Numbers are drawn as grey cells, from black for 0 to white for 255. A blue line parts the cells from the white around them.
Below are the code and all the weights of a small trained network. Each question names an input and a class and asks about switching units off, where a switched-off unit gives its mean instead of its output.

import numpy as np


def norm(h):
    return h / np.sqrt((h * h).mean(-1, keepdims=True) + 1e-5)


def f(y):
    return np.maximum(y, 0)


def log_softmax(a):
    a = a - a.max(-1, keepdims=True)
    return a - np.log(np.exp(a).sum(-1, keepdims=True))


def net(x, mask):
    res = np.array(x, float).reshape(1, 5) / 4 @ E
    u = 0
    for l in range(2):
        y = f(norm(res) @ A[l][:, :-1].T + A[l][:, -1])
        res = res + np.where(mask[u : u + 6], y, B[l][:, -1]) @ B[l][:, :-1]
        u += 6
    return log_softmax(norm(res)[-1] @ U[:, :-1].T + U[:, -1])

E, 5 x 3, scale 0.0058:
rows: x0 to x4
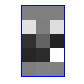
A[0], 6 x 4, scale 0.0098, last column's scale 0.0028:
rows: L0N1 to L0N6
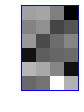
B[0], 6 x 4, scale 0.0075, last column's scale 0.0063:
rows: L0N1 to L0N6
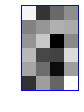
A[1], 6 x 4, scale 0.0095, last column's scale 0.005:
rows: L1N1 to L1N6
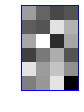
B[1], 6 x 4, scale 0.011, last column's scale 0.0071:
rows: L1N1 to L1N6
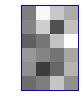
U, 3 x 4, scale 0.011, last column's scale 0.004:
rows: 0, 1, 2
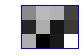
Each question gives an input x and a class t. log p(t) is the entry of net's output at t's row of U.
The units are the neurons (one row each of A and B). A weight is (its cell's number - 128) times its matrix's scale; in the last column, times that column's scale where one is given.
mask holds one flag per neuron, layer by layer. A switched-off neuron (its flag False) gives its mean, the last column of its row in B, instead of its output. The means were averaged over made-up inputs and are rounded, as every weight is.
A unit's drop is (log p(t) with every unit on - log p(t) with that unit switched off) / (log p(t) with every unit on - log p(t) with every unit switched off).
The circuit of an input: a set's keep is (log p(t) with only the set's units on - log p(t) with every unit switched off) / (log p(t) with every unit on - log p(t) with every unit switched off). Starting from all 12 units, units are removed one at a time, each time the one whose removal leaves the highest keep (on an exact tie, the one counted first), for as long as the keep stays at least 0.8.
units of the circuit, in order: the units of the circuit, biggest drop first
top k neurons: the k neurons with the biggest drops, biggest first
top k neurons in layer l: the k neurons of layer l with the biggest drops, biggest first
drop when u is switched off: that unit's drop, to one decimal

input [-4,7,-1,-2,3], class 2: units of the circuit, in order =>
[L1N5]
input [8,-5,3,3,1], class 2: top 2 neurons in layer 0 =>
[L0N4; L0N6]
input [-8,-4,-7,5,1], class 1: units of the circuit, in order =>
[L0N6; L1N3]
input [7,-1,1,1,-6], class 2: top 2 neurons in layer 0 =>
[L0N4; L0N6]
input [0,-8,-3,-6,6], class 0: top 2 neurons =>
[L1N3; L0N6]
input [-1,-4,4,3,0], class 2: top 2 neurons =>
[L0N4; L1N2]
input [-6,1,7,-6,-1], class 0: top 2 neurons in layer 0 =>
[L0N6; L0N2]
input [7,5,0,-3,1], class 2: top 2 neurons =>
[L0N6; L1N5]
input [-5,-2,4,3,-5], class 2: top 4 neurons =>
[L0N4; L1N2; L0N6; L1N3]
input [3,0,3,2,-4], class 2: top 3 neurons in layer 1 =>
[L1N3; L1N2; L1N6]
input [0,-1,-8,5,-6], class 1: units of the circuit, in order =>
[L0N6; L1N2]
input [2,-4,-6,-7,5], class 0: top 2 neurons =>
[L1N3; L0N4]
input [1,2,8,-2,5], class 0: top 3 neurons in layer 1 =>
[L1N1; L1N5; L1N3]
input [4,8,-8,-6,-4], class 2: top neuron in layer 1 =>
[L1N5]
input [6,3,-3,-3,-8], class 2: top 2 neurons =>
[L1N5; L0N6]
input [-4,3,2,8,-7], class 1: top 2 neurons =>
[L1N2; L1N3]
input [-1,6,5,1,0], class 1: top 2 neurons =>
[L0N6; L1N1]
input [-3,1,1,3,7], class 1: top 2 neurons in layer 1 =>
[L1N5; L1N3]
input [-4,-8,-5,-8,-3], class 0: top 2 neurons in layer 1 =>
[L1N3; L1N2]
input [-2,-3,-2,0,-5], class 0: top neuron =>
[L1N1]
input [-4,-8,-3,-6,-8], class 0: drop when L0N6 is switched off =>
0.3
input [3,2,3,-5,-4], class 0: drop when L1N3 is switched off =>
0.2
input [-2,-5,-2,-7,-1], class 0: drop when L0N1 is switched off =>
0.0
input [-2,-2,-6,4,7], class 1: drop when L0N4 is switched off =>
-0.1
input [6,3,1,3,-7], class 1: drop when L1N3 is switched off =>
0.1
